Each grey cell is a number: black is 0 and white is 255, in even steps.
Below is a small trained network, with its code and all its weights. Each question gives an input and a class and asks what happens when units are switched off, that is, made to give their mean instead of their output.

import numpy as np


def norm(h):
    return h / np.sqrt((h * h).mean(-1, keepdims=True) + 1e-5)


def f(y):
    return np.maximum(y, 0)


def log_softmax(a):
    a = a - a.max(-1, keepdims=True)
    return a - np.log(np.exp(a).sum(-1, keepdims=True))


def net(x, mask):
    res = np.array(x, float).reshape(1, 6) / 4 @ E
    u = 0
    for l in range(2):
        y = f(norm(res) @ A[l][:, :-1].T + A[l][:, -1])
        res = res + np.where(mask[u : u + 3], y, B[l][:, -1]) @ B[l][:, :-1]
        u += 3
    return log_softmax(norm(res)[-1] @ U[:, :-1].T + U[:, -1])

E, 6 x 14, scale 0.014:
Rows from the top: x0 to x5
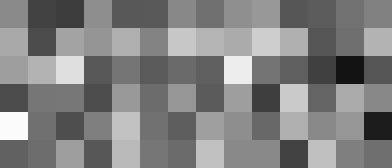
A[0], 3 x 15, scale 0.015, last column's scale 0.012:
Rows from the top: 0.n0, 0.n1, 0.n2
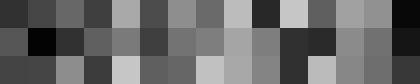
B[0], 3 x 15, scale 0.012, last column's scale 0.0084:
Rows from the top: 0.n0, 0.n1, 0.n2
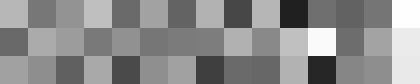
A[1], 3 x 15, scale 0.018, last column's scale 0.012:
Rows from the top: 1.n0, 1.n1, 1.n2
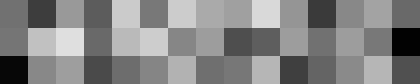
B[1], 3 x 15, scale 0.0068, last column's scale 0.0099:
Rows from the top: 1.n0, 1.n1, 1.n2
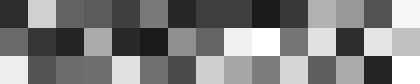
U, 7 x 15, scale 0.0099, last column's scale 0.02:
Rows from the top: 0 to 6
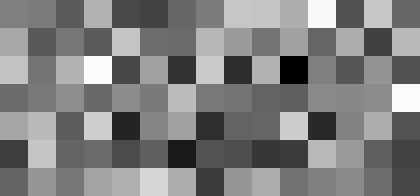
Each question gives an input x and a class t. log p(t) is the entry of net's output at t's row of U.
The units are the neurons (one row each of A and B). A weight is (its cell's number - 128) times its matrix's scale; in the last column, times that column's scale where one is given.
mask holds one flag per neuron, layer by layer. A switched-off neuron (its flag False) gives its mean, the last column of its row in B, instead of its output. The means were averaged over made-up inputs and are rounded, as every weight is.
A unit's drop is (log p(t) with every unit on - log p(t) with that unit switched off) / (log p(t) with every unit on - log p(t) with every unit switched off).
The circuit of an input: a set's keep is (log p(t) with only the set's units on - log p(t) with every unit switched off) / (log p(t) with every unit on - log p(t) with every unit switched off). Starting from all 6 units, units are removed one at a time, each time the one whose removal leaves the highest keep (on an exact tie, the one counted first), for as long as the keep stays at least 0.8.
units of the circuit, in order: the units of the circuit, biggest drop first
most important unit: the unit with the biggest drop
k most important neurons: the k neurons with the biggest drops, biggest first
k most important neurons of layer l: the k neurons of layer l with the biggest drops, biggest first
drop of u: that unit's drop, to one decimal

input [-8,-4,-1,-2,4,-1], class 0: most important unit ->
1.n1
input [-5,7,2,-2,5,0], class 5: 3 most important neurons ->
(1.n0 0.n1 0.n0)
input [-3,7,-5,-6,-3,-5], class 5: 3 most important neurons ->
(1.n0 0.n0 0.n2)
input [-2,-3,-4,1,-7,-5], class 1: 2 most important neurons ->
(1.n2 0.n2)
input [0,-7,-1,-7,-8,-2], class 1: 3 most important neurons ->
(1.n2 0.n0 0.n2)
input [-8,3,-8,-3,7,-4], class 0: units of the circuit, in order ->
(1.n1 1.n2)
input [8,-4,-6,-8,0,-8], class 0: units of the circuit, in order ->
(0.n0 0.n2)
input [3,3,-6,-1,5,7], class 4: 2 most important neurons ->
(0.n2 1.n2)
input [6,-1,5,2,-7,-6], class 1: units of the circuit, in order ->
(1.n2 0.n2)
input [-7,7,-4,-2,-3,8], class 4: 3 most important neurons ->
(0.n2 0.n1 1.n0)
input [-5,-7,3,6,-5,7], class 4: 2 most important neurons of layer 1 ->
(1.n0 1.n1)
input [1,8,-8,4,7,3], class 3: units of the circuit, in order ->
(1.n0 1.n2)
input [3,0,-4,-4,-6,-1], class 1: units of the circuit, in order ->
(1.n2 0.n0)
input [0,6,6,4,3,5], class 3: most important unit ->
0.n2
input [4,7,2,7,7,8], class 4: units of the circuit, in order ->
(0.n2 1.n2)
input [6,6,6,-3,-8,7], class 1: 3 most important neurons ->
(1.n2 0.n0 1.n1)
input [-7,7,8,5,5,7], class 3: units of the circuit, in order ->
(1.n2 1.n0)
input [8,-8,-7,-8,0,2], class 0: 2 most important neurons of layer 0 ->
(0.n0 0.n1)
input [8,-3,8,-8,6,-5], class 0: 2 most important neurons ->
(0.n0 1.n2)
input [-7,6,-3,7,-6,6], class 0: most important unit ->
1.n1
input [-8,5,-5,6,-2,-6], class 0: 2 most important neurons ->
(1.n1 0.n2)
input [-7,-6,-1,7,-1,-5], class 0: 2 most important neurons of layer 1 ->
(1.n1 1.n0)
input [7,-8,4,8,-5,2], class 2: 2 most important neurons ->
(0.n0 1.n0)
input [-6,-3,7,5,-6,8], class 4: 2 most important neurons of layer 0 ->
(0.n2 0.n1)
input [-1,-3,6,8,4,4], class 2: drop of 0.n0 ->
0.9
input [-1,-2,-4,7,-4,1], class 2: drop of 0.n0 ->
1.2
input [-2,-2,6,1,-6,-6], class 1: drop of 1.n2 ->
0.7
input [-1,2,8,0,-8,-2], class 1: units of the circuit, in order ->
(1.n2)
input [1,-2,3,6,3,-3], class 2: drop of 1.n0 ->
0.0
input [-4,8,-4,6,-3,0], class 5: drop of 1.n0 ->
1.1
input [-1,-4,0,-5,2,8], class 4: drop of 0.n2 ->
1.0
